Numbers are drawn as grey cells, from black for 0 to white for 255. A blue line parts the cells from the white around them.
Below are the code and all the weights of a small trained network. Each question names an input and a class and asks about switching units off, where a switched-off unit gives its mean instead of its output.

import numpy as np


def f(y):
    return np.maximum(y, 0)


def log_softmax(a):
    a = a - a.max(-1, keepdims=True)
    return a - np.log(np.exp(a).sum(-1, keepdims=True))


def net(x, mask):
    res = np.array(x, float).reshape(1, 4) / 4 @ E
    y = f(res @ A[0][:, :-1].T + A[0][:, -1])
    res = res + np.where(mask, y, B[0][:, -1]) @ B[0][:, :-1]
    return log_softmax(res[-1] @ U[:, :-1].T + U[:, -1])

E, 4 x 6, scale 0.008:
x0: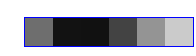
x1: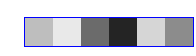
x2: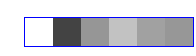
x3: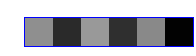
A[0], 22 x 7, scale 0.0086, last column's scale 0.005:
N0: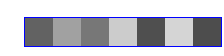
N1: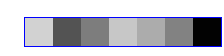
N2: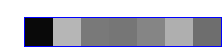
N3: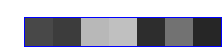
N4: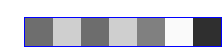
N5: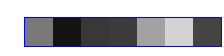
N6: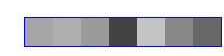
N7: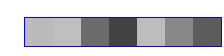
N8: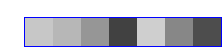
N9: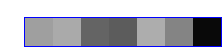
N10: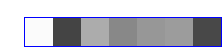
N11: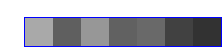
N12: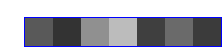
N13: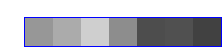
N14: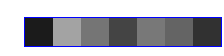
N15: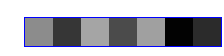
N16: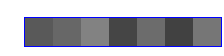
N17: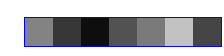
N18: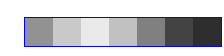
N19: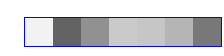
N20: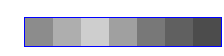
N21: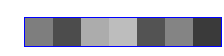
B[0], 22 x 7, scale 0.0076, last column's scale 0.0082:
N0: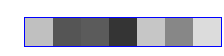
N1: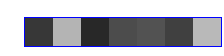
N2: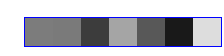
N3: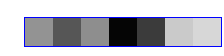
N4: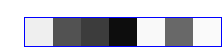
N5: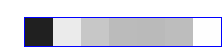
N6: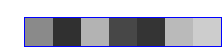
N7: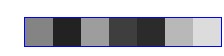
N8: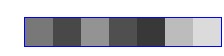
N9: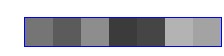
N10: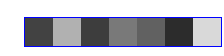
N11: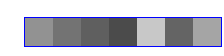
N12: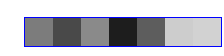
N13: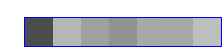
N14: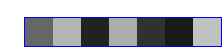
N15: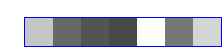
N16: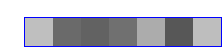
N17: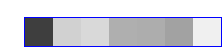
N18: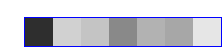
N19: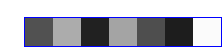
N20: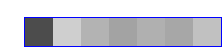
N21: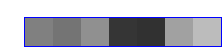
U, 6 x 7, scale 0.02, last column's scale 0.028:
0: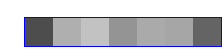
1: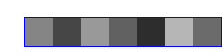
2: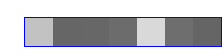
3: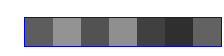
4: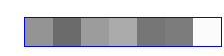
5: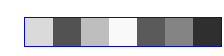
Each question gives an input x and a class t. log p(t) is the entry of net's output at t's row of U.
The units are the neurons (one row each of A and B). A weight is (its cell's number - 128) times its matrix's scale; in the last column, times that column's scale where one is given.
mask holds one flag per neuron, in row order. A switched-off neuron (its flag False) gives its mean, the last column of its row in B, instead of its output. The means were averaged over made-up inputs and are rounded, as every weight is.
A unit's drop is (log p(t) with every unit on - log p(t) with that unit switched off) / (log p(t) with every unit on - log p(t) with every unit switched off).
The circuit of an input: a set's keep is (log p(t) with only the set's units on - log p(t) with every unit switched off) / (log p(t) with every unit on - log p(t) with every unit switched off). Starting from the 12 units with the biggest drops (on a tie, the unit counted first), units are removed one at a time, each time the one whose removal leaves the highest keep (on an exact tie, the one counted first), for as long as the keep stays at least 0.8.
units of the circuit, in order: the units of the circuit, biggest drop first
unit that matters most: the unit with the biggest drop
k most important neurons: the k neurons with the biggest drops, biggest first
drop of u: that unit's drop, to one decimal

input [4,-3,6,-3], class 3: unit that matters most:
N19
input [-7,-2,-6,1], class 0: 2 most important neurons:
N18; N19
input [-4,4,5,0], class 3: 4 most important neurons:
N19; N5; N10; N17
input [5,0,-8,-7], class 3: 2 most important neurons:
N2; N14
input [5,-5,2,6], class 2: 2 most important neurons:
N15; N18
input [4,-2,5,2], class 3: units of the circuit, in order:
N10; N19
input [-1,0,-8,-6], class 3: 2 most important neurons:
N2; N14
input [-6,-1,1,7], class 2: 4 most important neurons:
N15; N5; N17; N11
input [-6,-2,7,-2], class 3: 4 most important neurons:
N19; N5; N1; N10
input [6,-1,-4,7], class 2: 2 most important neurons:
N15; N16
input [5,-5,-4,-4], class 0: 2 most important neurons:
N17; N5
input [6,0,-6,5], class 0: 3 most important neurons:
N5; N17; N19
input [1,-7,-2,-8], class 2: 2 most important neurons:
N4; N0
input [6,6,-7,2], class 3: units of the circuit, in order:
N14
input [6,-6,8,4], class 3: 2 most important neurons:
N10; N19
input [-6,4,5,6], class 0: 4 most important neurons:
N18; N4; N20; N13
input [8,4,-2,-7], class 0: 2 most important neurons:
N5; N17
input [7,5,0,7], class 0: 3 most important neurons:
N5; N17; N4
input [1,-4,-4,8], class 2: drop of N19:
0.0
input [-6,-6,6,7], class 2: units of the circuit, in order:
N15
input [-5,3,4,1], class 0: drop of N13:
0.1
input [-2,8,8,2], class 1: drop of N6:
0.4
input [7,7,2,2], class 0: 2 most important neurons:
N5; N17
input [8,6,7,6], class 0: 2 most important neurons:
N5; N17
